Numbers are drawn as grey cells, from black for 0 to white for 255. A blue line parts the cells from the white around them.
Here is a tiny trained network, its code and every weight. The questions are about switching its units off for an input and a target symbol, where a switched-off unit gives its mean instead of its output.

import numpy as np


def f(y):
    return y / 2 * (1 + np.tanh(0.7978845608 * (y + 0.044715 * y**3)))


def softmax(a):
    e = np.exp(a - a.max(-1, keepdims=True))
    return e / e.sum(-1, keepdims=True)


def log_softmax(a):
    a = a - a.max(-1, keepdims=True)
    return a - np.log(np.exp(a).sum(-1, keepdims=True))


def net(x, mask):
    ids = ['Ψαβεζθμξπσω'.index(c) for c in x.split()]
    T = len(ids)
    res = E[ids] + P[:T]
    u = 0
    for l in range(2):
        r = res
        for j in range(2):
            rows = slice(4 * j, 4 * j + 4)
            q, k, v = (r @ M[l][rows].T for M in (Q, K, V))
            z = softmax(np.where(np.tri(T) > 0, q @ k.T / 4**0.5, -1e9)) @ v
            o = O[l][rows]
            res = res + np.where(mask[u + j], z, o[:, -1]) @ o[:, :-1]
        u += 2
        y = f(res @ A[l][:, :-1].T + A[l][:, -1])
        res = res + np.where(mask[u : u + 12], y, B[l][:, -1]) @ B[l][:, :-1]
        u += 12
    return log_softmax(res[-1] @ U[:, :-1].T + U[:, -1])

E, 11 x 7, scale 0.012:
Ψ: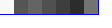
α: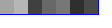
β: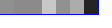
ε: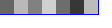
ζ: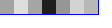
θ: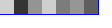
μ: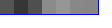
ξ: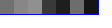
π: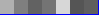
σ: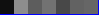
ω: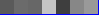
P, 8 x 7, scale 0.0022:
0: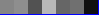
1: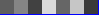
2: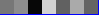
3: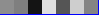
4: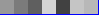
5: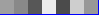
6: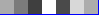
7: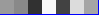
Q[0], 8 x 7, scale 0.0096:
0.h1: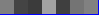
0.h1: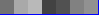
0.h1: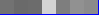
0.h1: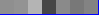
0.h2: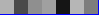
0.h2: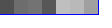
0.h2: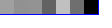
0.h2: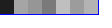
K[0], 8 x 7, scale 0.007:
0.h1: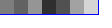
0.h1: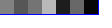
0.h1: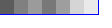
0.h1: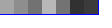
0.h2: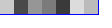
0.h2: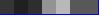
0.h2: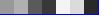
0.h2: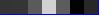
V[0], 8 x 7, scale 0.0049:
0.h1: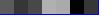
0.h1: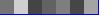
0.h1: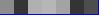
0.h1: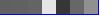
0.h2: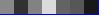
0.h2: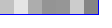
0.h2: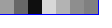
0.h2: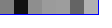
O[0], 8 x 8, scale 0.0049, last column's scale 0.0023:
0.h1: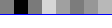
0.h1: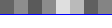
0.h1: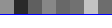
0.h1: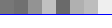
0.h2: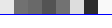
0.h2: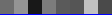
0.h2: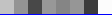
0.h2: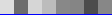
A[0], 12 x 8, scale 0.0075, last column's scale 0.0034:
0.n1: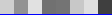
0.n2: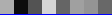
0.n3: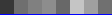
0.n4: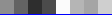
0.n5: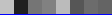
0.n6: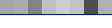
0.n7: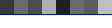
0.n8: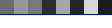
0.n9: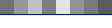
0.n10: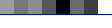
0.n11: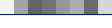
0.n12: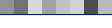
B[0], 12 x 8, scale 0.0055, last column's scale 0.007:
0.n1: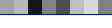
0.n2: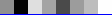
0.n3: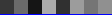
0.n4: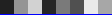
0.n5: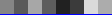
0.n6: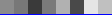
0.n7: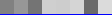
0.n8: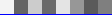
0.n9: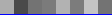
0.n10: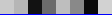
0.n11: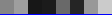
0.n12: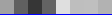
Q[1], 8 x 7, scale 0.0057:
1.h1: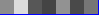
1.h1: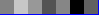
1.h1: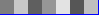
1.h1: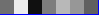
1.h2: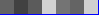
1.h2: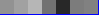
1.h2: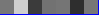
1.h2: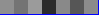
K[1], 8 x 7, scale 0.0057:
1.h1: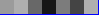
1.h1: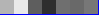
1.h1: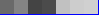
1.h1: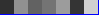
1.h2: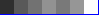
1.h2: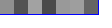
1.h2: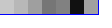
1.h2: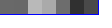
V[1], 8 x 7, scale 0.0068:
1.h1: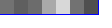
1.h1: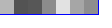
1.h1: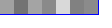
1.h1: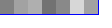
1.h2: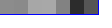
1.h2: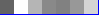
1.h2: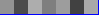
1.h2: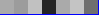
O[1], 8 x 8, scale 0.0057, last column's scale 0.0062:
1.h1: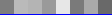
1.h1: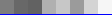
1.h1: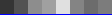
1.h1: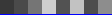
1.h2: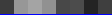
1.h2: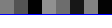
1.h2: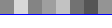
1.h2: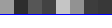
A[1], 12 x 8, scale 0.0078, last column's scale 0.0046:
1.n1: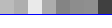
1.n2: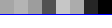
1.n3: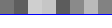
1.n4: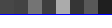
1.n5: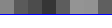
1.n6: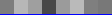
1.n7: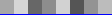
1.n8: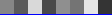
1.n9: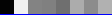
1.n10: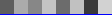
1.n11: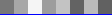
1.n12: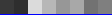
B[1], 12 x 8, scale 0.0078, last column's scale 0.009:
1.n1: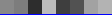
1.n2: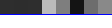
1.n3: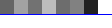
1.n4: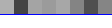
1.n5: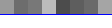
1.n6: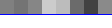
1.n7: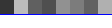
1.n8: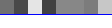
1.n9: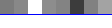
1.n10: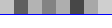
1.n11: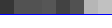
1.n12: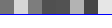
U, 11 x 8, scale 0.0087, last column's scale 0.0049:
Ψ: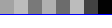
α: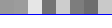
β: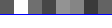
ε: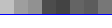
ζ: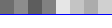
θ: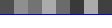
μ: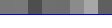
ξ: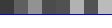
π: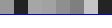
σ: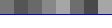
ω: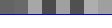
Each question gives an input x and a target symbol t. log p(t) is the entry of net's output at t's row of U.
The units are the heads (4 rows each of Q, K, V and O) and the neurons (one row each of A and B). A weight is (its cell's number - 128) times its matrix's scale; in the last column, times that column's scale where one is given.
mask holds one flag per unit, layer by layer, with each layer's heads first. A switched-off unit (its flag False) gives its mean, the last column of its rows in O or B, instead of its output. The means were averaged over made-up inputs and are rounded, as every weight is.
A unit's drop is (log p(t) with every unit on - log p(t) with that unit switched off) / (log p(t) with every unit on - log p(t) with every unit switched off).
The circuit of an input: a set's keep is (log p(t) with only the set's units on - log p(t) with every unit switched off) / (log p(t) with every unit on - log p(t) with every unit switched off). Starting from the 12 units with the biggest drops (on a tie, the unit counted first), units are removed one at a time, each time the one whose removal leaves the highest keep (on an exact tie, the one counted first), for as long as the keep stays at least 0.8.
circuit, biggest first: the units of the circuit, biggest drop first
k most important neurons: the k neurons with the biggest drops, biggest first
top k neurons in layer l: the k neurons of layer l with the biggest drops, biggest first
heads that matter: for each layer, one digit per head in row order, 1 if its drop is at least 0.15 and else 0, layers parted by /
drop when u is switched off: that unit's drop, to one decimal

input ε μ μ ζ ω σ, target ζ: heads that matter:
01 / 01
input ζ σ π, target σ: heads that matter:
11 / 11
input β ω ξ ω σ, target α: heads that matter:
00 / 00
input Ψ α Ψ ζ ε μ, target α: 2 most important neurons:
[1.n9; 0.n5]
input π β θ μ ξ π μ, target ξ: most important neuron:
[0.n2]
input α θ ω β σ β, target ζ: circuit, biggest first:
[0.n12; 0.n6; 1.h1]
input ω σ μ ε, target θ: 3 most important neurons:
[1.n11; 1.n1; 0.n10]
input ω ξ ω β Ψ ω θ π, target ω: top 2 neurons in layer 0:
[0.n4; 0.n10]
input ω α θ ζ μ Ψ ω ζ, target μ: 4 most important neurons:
[0.n1; 0.n11; 1.n5; 0.n7]
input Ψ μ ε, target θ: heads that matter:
10 / 01
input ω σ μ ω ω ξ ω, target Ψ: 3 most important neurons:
[1.n3; 1.n12; 0.n2]
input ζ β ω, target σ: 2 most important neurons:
[0.n8; 0.n2]
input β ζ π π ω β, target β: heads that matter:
10 / 01
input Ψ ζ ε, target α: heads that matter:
10 / 10
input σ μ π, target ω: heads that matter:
00 / 00
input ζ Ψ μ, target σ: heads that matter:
11 / 11
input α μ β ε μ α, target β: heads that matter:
00 / 10
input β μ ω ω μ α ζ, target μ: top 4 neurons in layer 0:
[0.n1; 0.n11; 0.n7; 0.n2]
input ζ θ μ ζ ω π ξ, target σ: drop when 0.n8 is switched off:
0.2
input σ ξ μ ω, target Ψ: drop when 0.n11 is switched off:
0.1
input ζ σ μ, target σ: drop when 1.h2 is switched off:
1.4
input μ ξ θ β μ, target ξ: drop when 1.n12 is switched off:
0.3
